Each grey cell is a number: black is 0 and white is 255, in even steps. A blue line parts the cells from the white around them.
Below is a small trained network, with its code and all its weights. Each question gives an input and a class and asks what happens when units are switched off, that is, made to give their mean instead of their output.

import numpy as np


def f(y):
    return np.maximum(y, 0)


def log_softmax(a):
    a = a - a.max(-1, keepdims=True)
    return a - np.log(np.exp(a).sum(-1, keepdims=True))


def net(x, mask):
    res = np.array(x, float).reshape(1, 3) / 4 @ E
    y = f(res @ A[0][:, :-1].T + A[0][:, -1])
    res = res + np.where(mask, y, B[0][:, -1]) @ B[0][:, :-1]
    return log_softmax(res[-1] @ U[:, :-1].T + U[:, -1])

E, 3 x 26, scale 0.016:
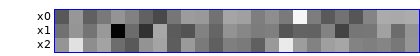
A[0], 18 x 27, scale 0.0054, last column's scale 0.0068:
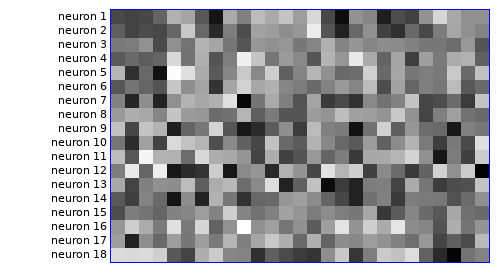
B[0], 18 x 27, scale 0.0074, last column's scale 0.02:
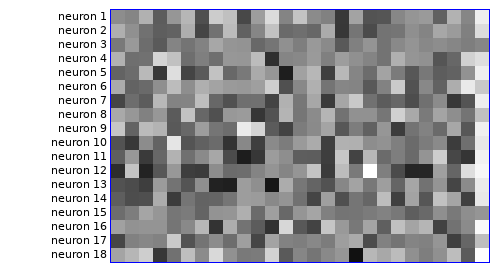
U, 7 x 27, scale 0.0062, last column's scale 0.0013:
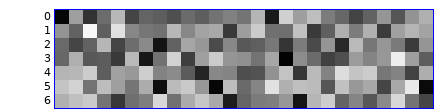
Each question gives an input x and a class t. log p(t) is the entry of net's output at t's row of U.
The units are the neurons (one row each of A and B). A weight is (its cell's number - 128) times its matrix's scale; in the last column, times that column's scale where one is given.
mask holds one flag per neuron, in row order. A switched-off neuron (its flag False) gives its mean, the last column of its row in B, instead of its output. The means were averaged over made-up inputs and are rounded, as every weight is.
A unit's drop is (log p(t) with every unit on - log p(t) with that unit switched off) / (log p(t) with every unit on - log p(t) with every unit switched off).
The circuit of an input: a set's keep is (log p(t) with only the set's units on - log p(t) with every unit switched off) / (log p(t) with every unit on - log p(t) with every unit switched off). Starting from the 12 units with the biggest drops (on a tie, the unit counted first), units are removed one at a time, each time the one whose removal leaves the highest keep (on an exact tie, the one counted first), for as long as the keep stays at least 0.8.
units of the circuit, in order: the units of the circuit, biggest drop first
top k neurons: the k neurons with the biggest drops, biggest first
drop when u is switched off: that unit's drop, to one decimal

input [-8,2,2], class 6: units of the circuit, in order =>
(neuron 9)
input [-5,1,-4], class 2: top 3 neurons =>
(neuron 12; neuron 9; neuron 14)
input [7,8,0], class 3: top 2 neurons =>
(neuron 1; neuron 10)
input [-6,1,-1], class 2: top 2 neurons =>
(neuron 12; neuron 9)
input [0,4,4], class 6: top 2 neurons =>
(neuron 7; neuron 10)
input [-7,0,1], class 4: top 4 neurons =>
(neuron 18; neuron 12; neuron 11; neuron 5)
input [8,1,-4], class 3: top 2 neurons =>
(neuron 2; neuron 10)
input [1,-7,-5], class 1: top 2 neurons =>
(neuron 12; neuron 1)
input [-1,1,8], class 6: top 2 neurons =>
(neuron 18; neuron 12)
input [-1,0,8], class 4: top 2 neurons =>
(neuron 18; neuron 16)
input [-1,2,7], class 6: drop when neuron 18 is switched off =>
0.2
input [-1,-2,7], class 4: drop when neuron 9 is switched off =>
0.0
